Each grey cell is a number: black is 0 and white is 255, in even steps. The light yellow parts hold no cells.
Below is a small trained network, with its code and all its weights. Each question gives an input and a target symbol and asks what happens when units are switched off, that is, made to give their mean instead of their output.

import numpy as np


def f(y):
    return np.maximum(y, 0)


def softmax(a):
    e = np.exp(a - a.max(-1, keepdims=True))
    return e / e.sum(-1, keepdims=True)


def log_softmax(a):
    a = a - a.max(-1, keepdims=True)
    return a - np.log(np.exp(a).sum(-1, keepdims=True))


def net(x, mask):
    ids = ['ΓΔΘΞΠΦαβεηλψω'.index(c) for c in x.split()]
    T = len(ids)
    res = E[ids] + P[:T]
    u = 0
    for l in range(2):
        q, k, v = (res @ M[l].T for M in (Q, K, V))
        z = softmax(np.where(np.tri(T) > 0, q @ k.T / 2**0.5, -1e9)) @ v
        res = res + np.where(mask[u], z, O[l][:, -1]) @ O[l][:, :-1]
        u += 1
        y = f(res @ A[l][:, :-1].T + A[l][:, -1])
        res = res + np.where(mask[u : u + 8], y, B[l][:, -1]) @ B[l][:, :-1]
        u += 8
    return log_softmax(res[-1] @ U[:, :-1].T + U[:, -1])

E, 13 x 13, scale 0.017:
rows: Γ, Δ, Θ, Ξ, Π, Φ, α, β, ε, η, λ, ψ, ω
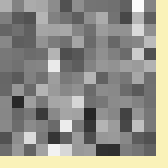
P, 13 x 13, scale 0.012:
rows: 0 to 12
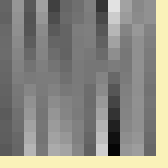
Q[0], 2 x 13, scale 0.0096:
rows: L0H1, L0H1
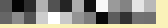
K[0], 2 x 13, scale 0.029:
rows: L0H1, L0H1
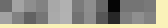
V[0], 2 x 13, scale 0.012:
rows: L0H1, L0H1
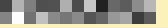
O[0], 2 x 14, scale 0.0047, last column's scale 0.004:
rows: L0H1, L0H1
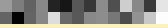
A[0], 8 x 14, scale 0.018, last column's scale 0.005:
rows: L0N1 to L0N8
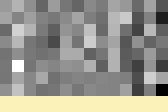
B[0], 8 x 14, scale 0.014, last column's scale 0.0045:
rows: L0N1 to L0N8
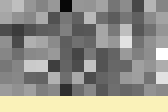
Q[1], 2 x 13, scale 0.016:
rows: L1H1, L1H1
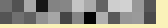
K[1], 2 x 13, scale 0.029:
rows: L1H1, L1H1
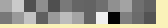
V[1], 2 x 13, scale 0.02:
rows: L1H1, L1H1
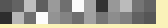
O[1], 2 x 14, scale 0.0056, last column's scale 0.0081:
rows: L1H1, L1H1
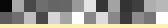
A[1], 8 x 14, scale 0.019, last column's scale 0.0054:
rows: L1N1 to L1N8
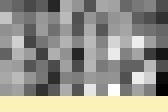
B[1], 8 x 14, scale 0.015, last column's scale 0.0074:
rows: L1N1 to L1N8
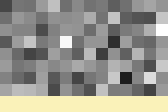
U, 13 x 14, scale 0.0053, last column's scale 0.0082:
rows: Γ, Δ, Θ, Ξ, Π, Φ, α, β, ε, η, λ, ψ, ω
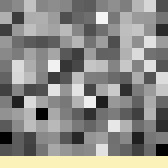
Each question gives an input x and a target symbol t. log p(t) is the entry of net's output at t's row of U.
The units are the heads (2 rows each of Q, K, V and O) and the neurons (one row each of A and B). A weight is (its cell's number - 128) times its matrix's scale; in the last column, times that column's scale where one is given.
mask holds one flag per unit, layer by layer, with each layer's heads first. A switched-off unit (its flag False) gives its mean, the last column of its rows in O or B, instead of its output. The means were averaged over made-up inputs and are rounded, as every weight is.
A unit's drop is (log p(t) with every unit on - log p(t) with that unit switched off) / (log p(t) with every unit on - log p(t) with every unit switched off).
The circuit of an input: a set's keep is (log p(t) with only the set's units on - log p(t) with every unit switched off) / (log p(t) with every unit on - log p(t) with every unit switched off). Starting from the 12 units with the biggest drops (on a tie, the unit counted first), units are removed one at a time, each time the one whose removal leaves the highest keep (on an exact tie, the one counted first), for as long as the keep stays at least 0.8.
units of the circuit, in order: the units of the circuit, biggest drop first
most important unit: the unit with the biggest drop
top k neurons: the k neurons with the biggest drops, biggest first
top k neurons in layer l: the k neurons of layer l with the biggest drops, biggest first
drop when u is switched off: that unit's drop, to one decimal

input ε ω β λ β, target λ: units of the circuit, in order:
(L1N2, L1H1)
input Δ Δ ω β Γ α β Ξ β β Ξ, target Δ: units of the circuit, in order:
(L0H1, L1H1)
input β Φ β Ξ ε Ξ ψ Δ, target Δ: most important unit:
L0N4
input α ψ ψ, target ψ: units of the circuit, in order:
(L1H1, L0N3)
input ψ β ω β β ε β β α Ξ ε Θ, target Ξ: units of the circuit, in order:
(L1N3, L1H1)
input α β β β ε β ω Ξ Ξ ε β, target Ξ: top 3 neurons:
(L1N3, L1N2, L0N6)
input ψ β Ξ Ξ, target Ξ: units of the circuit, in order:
(L1H1, L1N3, L0N7, L0N6)
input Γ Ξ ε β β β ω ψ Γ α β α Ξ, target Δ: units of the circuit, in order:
(L1H1, L0H1)
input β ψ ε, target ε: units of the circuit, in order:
(L0H1, L0N2)
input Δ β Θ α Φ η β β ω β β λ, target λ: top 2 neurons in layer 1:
(L1N2, L1N3)
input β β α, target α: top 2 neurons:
(L1N8, L0N5)
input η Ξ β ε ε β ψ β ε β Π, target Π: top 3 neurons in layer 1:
(L1N5, L1N3, L1N2)
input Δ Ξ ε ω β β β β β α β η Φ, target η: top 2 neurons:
(L1N3, L1N2)
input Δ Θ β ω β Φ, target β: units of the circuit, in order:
(L1H1)
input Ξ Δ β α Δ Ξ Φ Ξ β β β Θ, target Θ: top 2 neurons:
(L1N4, L0N5)
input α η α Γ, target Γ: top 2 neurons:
(L1N7, L0N5)
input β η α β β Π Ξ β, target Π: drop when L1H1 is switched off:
0.4
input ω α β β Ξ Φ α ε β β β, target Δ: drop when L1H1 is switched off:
0.6
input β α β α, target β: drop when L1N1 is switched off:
0.0
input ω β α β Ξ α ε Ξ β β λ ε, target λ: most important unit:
L1N2
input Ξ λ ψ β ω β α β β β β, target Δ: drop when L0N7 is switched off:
0.1
